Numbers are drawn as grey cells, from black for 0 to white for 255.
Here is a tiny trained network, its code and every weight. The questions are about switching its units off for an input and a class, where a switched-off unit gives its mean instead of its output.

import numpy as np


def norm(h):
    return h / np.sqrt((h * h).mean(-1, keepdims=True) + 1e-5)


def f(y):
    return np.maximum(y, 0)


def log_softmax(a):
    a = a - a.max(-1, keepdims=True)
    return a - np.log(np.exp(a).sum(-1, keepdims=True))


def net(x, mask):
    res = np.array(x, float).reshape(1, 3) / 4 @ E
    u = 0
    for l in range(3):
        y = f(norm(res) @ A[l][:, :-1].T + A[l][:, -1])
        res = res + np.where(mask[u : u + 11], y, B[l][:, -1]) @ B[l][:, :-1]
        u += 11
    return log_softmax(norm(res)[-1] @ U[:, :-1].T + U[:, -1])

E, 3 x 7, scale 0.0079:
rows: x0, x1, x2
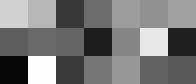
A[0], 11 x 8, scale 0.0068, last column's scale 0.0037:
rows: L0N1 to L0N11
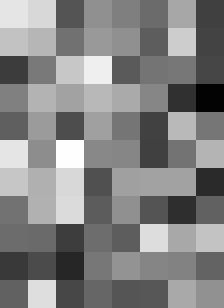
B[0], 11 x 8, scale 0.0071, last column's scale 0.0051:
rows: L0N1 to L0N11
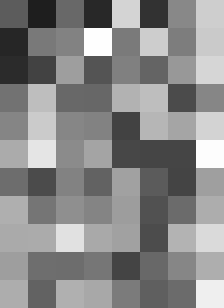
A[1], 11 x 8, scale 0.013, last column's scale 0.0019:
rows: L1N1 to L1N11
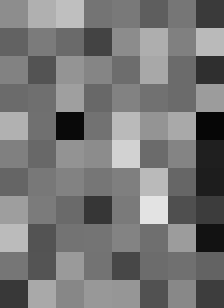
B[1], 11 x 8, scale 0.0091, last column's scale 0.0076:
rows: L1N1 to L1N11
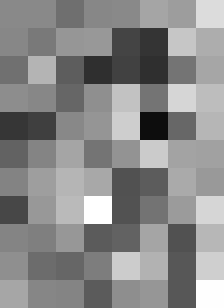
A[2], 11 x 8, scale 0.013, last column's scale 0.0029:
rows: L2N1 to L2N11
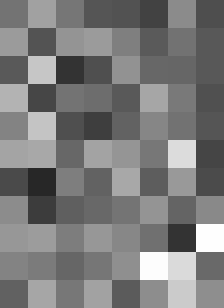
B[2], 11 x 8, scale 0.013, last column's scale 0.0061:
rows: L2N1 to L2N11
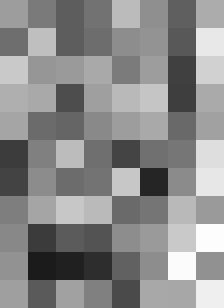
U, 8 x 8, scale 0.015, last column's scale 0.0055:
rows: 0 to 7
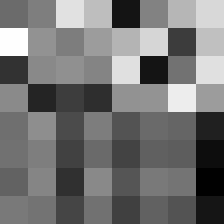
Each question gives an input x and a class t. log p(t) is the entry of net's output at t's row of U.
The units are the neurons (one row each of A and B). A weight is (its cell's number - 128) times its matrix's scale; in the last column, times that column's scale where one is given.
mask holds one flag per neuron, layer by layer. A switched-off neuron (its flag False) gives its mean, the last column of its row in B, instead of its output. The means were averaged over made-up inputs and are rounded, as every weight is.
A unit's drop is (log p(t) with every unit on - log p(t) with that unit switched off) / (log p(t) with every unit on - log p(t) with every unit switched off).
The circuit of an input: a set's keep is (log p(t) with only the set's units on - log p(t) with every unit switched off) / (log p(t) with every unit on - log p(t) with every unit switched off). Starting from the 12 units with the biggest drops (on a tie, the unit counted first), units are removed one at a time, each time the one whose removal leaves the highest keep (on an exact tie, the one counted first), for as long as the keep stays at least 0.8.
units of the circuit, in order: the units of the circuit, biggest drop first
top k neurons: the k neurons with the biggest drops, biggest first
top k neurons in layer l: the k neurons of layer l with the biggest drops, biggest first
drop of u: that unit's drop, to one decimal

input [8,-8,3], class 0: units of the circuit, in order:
L2N6
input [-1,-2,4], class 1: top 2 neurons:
L1N8, L1N11
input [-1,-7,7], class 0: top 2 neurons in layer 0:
L0N11, L0N2
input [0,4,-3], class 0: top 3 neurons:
L1N8, L0N11, L0N1
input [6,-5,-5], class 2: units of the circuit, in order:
L0N1, L1N5, L2N11
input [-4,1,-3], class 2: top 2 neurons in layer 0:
L0N5, L0N3
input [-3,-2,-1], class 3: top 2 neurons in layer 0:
L0N1, L0N9
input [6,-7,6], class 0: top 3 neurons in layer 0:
L0N5, L0N2, L0N11
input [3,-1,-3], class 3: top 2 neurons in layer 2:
L2N10, L2N3
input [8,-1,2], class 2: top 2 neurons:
L1N5, L0N1
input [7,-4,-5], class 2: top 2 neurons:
L0N1, L1N5
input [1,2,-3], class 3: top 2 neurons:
L2N10, L1N1
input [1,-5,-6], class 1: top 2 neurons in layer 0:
L0N9, L0N5
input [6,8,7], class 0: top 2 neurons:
L1N8, L0N6
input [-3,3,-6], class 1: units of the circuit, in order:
L2N4
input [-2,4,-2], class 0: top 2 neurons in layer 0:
L0N11, L0N1
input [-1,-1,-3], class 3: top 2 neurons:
L2N9, L2N3
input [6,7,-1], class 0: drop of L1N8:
1.1
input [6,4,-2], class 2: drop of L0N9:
0.0
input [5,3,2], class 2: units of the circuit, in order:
L1N5
